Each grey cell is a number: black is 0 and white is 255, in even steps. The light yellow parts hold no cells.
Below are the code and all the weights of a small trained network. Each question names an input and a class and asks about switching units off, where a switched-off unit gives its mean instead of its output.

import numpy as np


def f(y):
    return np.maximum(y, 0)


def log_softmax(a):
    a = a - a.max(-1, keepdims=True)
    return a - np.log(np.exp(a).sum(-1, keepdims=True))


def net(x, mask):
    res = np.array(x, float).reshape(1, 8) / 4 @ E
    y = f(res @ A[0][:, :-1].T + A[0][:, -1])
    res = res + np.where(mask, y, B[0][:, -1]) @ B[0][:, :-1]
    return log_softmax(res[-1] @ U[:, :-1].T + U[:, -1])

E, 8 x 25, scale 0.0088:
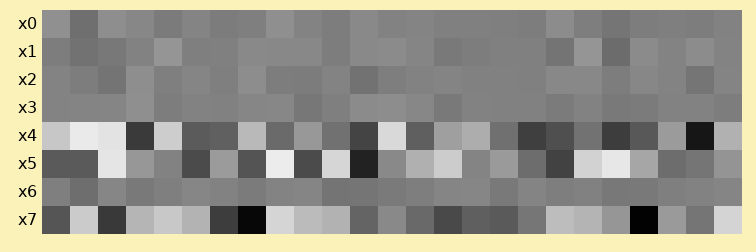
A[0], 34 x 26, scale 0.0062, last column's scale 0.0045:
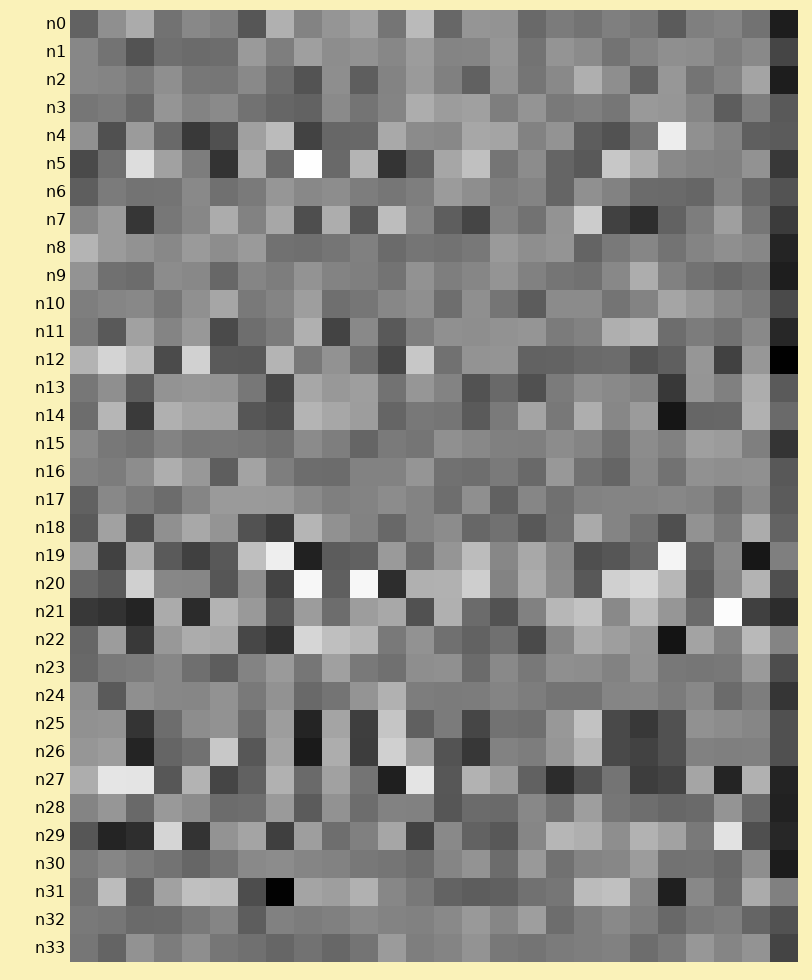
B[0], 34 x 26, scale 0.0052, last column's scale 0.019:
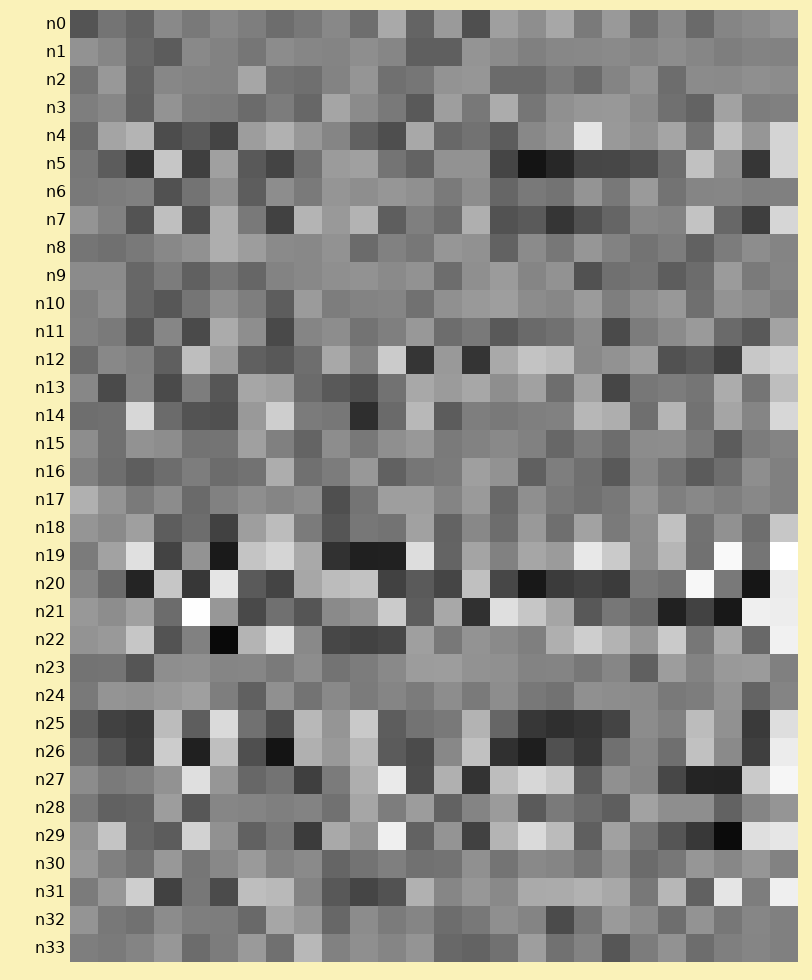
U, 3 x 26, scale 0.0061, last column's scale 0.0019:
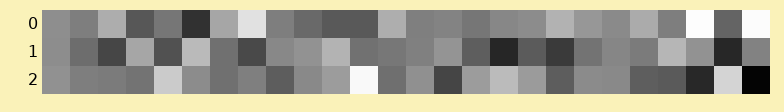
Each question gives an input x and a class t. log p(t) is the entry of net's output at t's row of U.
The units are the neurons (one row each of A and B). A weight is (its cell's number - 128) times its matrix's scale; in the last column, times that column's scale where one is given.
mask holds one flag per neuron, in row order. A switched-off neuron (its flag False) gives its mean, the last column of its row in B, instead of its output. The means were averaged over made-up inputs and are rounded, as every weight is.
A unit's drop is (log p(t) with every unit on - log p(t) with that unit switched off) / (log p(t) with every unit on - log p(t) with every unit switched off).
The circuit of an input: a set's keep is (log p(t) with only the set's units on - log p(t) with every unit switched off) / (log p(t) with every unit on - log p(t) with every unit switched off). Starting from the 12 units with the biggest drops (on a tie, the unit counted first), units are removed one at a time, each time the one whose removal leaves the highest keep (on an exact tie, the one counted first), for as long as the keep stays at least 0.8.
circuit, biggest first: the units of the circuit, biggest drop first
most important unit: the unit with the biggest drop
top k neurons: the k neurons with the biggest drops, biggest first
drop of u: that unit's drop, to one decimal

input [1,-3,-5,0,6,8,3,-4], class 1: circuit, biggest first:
(n20)
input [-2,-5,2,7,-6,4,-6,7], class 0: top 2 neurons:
(n22, n31)
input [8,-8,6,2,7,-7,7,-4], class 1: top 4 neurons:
(n26, n25, n21, n29)
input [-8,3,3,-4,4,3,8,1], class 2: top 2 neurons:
(n27, n26)
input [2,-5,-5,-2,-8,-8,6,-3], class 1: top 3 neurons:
(n26, n25, n7)
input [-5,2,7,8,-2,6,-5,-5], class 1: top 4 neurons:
(n20, n5, n22, n31)
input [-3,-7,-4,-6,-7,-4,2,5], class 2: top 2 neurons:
(n21, n29)
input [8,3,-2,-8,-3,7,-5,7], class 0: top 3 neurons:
(n22, n31, n14)
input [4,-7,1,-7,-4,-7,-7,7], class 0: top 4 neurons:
(n22, n31, n14, n20)
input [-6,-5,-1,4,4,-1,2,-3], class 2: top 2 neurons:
(n27, n22)
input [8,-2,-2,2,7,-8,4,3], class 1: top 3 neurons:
(n26, n25, n7)
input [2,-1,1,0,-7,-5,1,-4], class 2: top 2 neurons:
(n21, n29)
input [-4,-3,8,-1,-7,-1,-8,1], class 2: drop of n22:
0.0
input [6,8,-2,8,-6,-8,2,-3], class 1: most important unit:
n26
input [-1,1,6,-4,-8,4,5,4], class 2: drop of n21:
0.1
